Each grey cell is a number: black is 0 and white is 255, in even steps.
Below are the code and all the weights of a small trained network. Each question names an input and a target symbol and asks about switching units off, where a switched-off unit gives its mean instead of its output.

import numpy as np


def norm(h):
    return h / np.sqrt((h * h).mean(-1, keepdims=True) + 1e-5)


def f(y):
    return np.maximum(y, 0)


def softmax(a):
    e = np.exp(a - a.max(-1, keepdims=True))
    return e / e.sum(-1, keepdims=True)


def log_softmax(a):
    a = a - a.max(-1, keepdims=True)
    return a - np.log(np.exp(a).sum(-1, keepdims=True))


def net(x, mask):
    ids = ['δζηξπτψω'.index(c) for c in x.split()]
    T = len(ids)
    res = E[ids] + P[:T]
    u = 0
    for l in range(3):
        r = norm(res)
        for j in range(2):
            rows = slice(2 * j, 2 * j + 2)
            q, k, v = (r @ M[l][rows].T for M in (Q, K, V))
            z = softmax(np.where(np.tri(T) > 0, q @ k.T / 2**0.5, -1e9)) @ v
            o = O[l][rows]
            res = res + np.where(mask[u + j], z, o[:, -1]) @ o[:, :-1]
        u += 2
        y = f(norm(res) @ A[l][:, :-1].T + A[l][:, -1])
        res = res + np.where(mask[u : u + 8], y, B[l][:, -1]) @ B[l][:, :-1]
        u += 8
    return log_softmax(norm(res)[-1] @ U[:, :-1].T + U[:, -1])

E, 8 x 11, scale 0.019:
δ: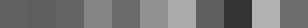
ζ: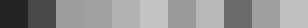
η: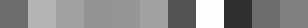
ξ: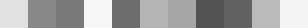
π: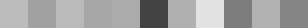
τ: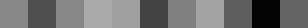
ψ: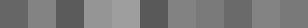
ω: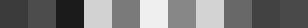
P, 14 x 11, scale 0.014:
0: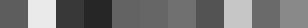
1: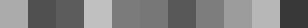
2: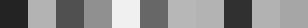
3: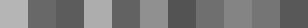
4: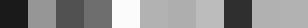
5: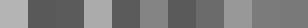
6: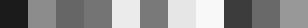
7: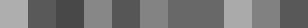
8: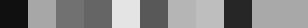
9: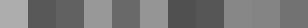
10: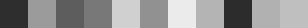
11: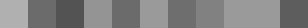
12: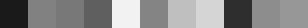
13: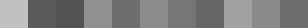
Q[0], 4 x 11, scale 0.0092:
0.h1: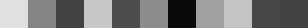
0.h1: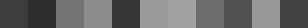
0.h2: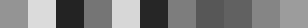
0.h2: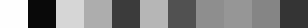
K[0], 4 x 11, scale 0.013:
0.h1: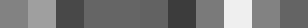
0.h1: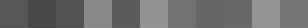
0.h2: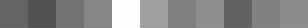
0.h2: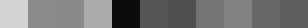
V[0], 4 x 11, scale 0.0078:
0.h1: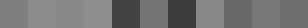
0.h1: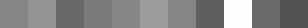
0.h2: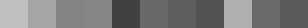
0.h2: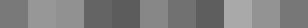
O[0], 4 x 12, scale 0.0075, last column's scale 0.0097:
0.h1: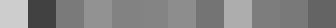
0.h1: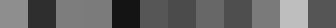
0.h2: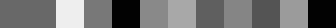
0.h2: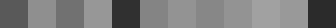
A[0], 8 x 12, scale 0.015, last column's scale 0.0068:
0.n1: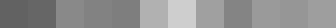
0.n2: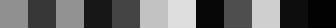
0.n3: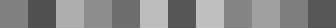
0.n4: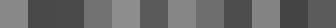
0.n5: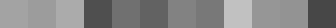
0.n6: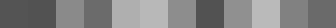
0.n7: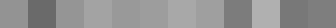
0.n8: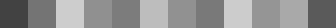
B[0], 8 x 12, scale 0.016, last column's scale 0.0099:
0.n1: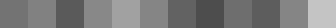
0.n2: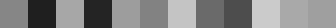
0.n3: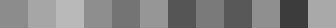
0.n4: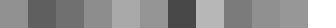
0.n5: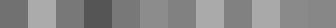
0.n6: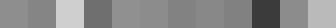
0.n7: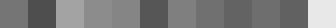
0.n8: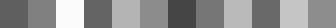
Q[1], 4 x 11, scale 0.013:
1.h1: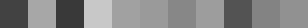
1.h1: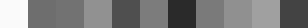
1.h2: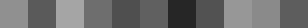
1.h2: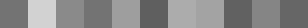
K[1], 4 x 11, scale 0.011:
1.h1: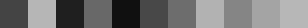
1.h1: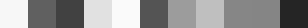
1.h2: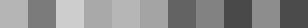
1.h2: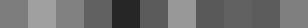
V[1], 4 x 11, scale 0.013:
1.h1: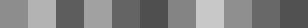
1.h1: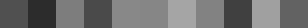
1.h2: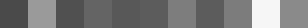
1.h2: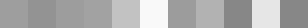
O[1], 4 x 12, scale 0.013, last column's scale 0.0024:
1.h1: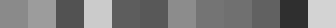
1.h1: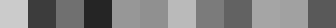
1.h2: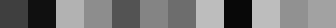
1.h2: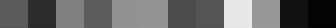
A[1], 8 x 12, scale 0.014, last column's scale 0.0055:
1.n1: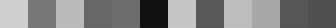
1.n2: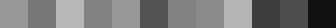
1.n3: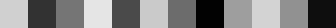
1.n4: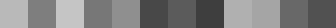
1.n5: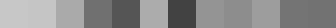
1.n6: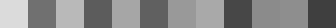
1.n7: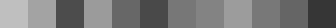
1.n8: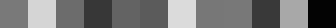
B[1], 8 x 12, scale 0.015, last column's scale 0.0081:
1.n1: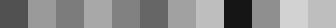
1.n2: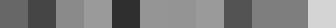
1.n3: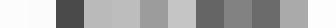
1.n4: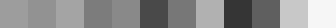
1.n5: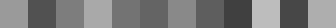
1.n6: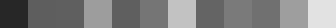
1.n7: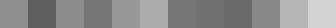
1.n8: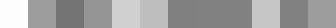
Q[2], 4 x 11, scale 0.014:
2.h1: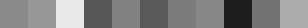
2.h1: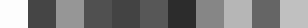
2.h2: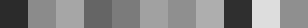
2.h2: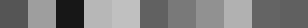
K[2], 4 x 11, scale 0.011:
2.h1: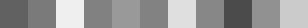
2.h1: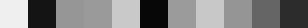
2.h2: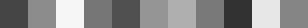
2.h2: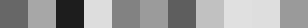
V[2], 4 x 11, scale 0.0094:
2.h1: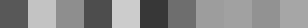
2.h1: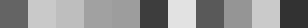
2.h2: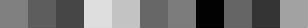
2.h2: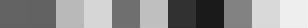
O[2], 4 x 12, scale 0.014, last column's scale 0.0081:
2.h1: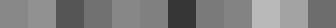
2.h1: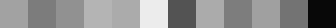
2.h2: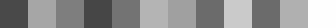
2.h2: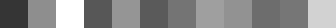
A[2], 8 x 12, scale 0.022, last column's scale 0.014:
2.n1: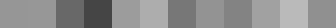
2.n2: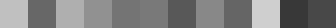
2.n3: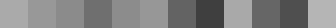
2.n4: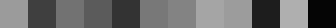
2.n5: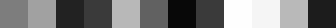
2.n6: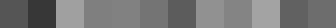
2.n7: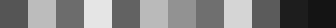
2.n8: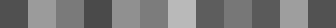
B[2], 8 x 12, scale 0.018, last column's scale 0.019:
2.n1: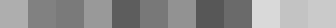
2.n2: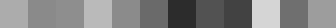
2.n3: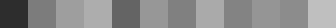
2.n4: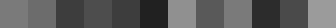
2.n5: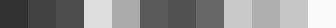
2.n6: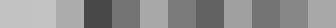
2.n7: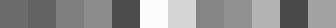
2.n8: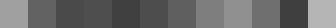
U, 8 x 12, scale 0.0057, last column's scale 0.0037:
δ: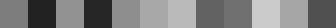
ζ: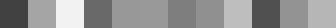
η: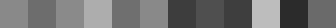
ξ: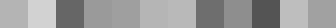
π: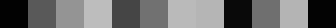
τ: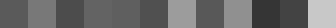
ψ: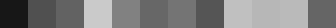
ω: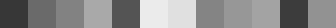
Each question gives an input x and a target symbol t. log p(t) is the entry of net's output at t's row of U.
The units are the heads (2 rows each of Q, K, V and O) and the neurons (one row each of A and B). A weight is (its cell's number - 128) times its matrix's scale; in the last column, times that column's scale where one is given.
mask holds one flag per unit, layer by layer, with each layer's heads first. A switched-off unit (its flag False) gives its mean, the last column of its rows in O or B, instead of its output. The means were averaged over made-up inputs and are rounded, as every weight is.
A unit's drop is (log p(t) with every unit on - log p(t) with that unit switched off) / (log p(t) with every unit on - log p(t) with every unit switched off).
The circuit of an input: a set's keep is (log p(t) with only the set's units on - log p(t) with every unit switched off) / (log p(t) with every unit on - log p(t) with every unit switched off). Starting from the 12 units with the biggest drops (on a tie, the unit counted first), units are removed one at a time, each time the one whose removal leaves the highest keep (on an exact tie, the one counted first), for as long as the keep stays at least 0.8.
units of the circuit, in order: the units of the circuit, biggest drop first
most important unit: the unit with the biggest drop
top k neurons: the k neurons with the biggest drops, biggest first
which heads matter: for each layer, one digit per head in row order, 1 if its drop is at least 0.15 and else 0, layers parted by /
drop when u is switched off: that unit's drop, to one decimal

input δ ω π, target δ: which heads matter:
00 / 10 / 00
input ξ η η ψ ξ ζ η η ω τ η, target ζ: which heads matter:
01 / 10 / 00
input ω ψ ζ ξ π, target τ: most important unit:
0.n7
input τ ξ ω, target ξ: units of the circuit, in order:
(1.h2 2.n5)
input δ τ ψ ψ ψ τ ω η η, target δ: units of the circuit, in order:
(1.h1 0.n2)
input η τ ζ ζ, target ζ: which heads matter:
01 / 00 / 00
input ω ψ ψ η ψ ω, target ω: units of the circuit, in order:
(1.h2 2.n7)
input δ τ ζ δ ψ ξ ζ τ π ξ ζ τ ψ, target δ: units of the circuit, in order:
(1.h1 2.n5)
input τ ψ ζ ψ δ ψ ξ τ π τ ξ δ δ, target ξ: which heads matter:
01 / 01 / 00
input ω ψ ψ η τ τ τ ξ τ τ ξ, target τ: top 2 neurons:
(0.n7 2.n8)
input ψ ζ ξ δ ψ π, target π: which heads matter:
01 / 00 / 00
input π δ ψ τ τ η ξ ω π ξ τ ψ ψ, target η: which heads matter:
00 / 01 / 01
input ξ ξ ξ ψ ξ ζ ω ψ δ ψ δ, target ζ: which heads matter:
00 / 10 / 00
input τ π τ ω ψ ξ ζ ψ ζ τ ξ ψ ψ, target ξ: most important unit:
0.h2
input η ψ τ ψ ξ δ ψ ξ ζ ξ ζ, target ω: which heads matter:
01 / 10 / 00
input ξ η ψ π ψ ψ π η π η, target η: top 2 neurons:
(0.n3 2.n2)
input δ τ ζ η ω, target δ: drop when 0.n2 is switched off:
0.2
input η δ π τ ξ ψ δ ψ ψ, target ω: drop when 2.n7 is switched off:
0.2
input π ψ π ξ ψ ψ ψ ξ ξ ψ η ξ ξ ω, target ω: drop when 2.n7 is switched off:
0.1
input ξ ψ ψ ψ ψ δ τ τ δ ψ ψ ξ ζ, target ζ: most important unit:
1.h1
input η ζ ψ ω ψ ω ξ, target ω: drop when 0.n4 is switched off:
0.0
